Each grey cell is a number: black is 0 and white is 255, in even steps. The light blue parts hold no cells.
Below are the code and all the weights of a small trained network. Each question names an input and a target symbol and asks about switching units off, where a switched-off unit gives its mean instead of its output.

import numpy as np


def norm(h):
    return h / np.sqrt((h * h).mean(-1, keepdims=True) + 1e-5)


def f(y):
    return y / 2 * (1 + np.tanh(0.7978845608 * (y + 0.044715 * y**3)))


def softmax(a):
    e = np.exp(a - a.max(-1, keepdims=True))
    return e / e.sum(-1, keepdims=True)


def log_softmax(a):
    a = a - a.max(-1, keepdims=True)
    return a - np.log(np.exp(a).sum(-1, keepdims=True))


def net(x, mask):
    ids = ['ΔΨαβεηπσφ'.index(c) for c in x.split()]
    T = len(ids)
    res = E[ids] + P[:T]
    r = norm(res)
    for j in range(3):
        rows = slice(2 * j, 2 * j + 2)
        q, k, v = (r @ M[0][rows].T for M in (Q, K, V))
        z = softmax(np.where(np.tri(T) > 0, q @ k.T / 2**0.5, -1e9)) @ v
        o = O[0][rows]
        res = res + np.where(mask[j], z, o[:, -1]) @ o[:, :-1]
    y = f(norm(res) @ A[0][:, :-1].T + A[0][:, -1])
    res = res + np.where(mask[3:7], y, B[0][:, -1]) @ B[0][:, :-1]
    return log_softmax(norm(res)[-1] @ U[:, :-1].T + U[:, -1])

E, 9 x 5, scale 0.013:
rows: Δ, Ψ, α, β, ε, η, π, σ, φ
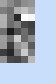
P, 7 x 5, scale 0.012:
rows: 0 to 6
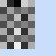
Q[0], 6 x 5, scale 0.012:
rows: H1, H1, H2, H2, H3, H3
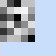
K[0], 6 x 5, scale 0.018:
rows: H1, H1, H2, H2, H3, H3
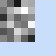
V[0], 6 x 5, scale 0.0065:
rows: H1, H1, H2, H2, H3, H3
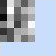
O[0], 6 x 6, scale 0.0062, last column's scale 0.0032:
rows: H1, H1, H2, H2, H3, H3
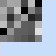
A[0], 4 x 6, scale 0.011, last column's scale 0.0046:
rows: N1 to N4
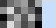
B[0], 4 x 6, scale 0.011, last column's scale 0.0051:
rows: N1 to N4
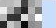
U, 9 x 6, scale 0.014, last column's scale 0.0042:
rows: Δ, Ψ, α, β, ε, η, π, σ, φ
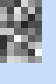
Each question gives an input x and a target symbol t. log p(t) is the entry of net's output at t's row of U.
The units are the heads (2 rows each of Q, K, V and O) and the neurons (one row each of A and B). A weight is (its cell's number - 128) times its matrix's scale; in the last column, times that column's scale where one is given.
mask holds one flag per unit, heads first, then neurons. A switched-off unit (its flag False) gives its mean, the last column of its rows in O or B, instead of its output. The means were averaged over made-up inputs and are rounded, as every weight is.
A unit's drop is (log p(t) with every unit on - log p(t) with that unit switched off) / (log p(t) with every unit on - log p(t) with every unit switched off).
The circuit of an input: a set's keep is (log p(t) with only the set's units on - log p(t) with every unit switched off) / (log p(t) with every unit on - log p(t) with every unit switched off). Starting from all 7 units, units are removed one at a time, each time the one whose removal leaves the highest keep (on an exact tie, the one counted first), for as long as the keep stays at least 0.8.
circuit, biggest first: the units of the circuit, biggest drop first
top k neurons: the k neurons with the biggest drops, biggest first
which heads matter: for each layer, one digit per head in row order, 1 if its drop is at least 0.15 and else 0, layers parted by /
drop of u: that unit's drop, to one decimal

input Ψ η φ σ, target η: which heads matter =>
010
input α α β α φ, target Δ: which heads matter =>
000
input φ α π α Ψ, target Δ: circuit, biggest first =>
[N3, H2]
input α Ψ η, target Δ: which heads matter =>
000
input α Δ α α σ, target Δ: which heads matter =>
010
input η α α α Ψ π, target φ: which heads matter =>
010
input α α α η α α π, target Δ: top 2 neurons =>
[N3, N1]
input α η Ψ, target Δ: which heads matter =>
000
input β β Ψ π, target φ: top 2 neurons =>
[N1, N3]
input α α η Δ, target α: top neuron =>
[N3]
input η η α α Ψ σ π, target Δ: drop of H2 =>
1.3
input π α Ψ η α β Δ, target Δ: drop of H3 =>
0.2
